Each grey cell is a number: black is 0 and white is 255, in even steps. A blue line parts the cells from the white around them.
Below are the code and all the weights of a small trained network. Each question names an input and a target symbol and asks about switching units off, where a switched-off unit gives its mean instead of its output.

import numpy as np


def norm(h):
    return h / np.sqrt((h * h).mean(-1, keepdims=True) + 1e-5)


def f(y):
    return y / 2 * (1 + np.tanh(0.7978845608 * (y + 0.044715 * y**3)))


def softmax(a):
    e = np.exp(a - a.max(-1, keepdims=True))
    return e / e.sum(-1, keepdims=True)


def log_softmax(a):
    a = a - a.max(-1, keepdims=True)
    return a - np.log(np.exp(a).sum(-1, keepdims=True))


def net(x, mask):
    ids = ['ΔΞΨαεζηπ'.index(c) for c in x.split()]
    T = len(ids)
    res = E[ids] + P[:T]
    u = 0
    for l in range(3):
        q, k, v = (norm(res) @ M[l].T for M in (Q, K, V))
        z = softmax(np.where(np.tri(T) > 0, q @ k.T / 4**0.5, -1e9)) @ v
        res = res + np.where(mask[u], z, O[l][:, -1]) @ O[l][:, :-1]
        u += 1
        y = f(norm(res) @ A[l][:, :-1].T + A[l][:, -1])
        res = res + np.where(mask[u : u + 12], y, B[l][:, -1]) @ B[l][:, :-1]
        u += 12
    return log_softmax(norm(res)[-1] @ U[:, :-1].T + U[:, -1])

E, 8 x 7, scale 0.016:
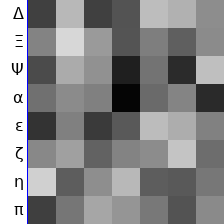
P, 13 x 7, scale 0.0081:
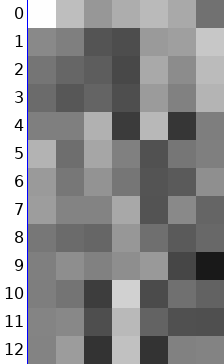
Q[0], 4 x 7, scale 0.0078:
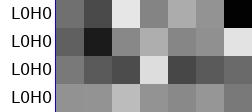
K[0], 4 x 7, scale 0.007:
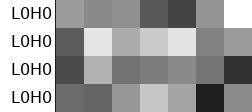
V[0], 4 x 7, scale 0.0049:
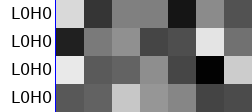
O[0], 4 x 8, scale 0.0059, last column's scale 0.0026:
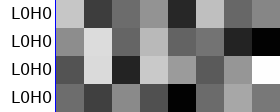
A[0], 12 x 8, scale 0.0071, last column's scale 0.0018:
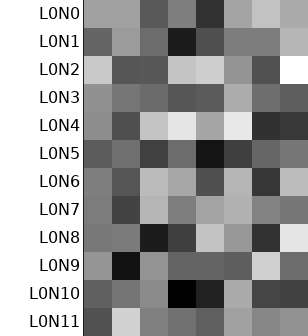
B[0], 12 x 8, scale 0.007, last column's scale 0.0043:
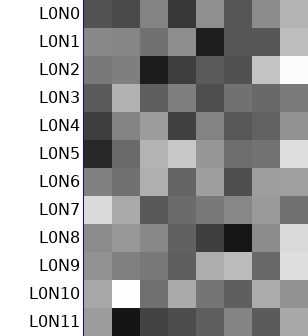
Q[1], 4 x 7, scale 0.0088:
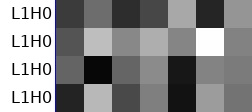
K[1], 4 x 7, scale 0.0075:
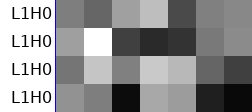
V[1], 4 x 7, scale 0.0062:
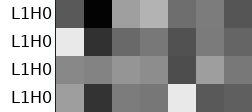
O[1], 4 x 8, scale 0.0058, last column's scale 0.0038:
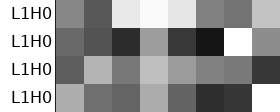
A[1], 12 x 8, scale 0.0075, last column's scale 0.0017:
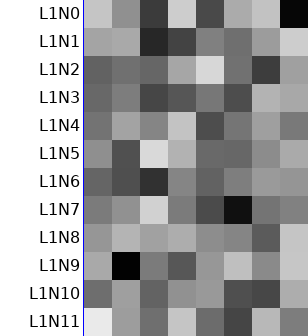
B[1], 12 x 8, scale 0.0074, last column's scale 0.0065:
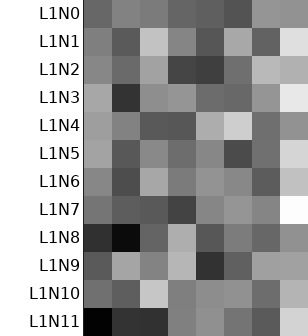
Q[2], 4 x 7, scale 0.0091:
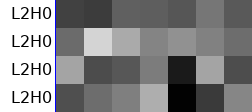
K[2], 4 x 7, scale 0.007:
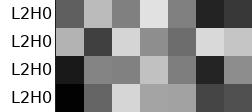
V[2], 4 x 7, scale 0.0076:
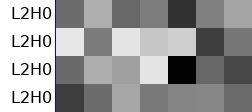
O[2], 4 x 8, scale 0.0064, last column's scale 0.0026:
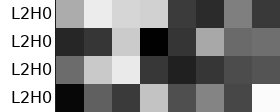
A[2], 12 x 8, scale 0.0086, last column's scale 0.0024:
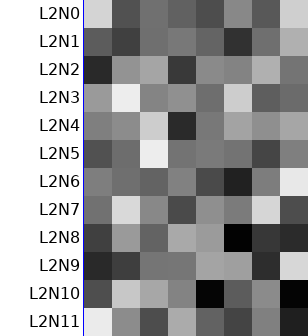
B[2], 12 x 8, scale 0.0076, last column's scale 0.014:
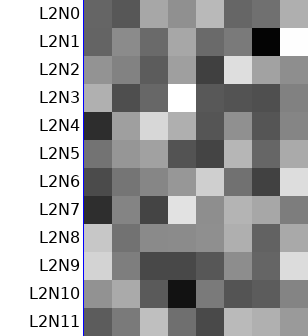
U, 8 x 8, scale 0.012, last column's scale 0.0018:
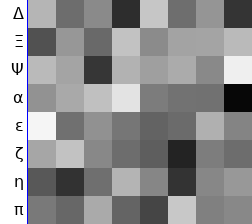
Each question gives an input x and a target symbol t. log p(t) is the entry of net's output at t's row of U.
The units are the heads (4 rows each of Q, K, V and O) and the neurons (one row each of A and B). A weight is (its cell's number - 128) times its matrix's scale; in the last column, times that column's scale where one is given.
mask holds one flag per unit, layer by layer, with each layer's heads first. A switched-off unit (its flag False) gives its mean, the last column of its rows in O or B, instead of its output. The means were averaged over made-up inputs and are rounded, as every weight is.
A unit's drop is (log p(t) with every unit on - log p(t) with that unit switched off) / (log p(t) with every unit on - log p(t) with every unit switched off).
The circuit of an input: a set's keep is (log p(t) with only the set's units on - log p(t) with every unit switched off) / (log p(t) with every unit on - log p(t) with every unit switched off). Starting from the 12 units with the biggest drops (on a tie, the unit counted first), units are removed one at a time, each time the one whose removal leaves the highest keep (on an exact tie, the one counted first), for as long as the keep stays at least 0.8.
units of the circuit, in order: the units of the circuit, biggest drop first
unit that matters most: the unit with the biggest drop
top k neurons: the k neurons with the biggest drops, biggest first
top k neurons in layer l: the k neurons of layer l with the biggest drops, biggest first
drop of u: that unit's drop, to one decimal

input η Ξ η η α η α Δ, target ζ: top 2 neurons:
L0N10, L0N2
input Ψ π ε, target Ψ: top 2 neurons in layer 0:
L0N6, L0N0
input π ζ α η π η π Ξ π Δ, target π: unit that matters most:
L1H0
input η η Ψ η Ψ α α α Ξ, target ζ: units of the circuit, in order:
L2H0, L0N10, L2N10, L0N5
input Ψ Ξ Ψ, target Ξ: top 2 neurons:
L2N7, L1N11
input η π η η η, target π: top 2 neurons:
L0N2, L1N7
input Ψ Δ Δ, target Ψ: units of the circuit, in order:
L2H0, L1H0
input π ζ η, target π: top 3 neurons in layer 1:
L1N9, L1N11, L1N7
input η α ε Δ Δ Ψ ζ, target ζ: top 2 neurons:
L0N2, L0N10
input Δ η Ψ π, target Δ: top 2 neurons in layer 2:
L2N1, L2N6
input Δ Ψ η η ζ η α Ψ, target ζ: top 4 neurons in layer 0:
L0N5, L0N2, L0N10, L0N1
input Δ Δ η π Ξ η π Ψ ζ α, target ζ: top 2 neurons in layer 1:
L1N2, L1N11
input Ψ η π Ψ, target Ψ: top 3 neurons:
L0N2, L1N5, L2N2
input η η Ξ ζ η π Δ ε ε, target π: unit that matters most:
L0N2
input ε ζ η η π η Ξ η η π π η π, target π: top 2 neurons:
L0N2, L1N11
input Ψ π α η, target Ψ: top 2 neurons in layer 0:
L0N2, L0N9
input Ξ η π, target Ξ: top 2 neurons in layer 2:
L2N9, L2N7
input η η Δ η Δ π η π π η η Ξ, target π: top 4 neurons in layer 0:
L0N2, L0N0, L0N11, L0N10
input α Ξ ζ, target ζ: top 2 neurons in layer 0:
L0N8, L0N10
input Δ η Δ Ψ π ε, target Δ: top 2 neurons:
L0N5, L1N9
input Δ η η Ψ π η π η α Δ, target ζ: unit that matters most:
L2H0
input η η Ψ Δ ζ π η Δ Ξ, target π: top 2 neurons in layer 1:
L1N3, L1N11
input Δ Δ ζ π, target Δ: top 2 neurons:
L2N1, L1N11
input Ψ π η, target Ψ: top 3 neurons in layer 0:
L0N2, L0N9, L0N5
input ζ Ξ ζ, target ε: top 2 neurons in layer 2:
L2N1, L2N11
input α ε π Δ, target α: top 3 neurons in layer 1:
L1N11, L1N9, L1N2
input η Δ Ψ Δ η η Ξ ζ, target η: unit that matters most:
L1H0
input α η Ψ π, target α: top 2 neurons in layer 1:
L1N1, L1N11
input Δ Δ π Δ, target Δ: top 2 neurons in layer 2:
L2N1, L2N2
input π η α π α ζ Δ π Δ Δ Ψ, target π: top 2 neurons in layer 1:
L1N11, L1N10
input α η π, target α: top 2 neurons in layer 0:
L0N2, L0N8
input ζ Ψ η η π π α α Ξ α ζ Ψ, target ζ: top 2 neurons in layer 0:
L0N1, L0N10
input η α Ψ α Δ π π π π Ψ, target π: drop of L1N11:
0.2
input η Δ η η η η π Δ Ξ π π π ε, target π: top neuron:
L1N11
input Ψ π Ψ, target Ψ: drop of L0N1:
0.2
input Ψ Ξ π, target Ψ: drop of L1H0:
0.3
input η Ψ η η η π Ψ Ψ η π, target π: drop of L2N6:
0.1
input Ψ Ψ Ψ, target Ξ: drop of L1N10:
0.0
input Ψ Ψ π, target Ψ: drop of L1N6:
0.1
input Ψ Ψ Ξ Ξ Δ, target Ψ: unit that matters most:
L0H0
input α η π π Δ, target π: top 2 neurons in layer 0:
L0N2, L0N1
